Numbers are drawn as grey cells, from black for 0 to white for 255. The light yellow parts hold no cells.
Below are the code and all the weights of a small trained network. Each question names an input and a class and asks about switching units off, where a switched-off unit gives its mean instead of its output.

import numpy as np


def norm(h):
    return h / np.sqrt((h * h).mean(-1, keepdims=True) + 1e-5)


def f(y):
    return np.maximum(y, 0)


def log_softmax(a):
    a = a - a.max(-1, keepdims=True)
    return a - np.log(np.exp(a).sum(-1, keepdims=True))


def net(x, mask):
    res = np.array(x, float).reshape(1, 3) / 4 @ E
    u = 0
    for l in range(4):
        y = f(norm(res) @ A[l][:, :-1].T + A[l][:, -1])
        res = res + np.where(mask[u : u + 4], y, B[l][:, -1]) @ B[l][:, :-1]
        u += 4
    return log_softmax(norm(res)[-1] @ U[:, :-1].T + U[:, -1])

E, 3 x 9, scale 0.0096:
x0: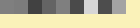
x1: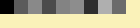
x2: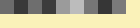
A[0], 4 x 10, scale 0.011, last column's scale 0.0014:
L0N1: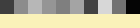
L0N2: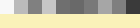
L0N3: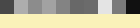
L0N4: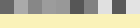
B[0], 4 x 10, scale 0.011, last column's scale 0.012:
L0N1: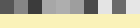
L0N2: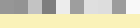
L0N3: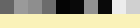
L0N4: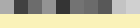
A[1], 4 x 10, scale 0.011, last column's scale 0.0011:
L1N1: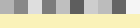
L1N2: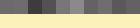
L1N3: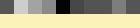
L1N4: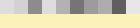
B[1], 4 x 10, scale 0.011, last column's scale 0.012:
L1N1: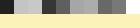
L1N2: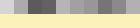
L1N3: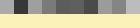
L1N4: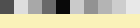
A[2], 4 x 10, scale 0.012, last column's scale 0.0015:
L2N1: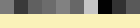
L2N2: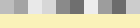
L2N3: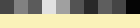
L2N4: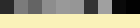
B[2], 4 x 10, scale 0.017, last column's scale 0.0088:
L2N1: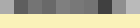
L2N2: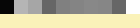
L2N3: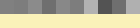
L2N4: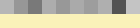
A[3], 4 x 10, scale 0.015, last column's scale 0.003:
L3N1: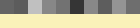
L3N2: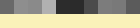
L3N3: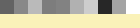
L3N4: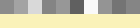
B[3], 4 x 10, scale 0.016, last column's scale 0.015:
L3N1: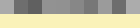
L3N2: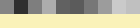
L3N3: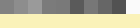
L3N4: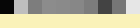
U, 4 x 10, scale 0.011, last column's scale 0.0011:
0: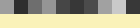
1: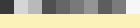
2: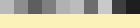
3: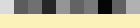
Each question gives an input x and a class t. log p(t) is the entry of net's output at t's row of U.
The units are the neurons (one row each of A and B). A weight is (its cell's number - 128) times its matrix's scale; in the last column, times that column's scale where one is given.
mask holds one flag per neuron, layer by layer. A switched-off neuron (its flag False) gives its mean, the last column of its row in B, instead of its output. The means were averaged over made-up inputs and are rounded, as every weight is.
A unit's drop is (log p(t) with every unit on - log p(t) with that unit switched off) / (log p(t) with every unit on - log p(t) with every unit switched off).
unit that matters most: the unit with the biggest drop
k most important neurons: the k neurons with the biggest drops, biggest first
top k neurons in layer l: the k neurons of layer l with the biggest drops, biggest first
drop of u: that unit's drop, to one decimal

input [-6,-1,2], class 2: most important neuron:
L0N2
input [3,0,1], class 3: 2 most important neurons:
L0N2; L1N4
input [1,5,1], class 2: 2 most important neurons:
L0N1; L1N4
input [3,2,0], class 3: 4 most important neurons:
L0N2; L0N1; L0N3; L1N4
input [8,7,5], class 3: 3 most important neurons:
L0N2; L0N1; L1N4
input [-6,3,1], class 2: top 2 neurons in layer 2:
L2N4; L2N3
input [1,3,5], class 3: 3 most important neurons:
L0N2; L0N1; L1N4
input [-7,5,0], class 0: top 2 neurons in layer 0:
L0N3; L0N2
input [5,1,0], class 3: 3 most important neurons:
L0N2; L1N4; L0N3
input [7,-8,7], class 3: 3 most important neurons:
L0N2; L2N1; L1N4
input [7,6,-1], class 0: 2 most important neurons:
L0N2; L1N3
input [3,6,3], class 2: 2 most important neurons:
L0N3; L0N2
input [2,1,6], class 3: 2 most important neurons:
L0N2; L0N1
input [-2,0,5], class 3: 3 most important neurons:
L0N2; L0N1; L0N3
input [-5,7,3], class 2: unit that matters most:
L0N1
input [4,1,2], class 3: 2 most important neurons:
L0N2; L1N4
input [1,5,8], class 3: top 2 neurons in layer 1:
L1N2; L1N4
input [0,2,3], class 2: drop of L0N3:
0.8
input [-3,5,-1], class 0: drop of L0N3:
0.8
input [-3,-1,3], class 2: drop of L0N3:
0.8
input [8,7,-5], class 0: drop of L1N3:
0.0
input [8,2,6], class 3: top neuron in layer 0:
L0N2
